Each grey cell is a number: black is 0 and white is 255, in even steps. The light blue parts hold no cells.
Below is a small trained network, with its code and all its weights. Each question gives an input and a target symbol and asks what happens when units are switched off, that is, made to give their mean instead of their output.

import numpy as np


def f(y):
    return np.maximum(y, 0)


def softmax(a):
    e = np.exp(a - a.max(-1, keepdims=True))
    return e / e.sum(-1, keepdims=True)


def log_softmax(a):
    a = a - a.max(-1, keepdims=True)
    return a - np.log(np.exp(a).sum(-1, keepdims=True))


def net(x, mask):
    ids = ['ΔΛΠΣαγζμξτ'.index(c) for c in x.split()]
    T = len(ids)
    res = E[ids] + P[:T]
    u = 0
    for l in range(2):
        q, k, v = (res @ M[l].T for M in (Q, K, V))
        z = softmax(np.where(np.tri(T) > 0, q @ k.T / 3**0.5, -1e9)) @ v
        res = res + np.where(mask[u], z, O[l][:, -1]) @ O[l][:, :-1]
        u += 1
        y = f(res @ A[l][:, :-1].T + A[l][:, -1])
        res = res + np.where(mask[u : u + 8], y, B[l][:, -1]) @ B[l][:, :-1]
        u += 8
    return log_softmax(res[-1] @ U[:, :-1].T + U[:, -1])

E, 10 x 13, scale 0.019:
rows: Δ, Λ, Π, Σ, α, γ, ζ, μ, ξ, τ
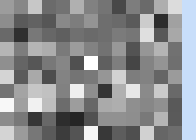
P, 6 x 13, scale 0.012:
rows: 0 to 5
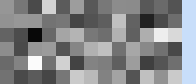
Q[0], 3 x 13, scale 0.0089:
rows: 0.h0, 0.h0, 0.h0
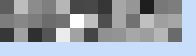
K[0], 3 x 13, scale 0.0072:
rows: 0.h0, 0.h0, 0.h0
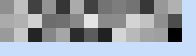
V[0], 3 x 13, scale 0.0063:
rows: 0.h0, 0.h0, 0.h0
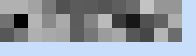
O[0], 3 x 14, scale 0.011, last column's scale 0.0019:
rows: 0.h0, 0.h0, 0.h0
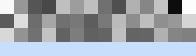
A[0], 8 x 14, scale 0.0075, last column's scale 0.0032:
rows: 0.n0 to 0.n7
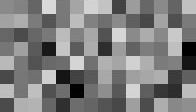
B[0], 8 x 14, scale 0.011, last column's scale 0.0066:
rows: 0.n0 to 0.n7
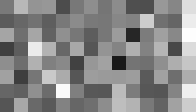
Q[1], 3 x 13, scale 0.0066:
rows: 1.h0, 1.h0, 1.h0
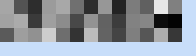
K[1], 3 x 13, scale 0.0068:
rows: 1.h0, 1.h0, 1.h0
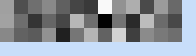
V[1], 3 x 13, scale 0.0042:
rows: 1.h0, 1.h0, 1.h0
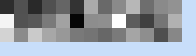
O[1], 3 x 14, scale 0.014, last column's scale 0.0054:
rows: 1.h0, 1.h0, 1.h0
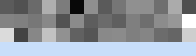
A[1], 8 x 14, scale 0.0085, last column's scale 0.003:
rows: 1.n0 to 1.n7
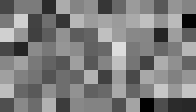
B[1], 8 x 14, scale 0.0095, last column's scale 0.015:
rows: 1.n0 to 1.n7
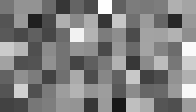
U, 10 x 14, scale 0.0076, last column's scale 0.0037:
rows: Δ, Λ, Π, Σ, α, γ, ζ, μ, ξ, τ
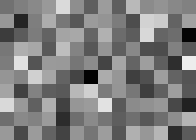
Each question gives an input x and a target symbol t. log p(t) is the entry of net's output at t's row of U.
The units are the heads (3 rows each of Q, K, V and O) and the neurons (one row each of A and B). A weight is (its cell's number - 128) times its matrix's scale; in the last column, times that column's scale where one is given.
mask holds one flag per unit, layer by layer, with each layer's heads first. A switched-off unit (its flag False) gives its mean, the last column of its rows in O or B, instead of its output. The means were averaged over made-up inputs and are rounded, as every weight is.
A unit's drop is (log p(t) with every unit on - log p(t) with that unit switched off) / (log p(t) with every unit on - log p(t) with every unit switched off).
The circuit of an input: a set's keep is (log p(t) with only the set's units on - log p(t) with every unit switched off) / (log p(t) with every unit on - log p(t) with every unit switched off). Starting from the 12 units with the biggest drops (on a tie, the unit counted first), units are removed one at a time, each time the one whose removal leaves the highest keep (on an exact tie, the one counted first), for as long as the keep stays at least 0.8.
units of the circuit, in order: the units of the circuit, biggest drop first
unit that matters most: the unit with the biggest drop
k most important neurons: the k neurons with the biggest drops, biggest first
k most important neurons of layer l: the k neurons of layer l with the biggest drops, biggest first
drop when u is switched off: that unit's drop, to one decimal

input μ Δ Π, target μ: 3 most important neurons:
(1.n6; 0.n4; 0.n6)
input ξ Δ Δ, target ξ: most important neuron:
(0.n5)
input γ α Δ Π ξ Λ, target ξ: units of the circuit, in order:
(1.h0; 0.n6)
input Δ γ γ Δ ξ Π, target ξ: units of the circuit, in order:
(1.h0; 0.n6; 0.n5)
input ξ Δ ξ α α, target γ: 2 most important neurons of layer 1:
(1.n6; 1.n0)
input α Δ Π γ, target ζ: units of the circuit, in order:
(1.n2; 0.n3)
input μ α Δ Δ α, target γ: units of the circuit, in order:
(1.n6; 1.n0; 0.n6)
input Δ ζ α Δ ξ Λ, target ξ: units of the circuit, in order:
(1.h0; 0.n6; 0.n5)
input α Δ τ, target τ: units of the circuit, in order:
(0.n3; 0.h0)
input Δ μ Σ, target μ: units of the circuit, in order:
(1.h0; 0.n6)
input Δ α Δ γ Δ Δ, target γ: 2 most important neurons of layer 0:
(0.n2; 0.n1)
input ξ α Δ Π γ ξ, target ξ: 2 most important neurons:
(0.n5; 1.n6)
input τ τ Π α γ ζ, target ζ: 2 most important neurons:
(0.n3; 1.n7)
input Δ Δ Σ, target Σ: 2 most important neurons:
(1.n5; 1.n6)
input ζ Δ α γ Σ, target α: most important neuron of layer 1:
(1.n0)
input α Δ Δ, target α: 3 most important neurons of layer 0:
(0.n6; 0.n4; 0.n1)
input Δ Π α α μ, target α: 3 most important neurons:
(0.n6; 1.n3; 0.n2)
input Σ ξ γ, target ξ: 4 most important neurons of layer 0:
(0.n6; 0.n5; 0.n2; 0.n7)
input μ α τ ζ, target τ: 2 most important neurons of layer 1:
(1.n7; 1.n6)
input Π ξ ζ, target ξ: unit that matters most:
1.h0
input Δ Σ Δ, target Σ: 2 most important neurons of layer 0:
(0.n2; 0.n4)
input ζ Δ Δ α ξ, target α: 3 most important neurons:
(1.n3; 0.n6; 0.n5)
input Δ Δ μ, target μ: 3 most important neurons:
(0.n4; 0.n6; 1.n6)
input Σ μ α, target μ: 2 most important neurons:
(1.n6; 0.n6)
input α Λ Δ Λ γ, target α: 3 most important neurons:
(1.n3; 0.n6; 0.n4)
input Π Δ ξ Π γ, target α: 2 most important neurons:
(1.n3; 0.n6)
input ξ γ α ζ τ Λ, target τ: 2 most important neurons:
(0.n3; 1.n4)
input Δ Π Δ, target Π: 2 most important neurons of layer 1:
(1.n3; 1.n1)
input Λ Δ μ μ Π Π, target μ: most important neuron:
(1.n6)
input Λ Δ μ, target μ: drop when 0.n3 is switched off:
0.0
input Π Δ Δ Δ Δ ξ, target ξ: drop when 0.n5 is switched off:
0.6
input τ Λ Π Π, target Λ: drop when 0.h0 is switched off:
0.2
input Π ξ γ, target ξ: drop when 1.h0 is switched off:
1.0
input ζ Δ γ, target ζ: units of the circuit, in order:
(0.h0)
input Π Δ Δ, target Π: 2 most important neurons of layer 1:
(1.n1; 1.n3)
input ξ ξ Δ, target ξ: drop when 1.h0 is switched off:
1.0
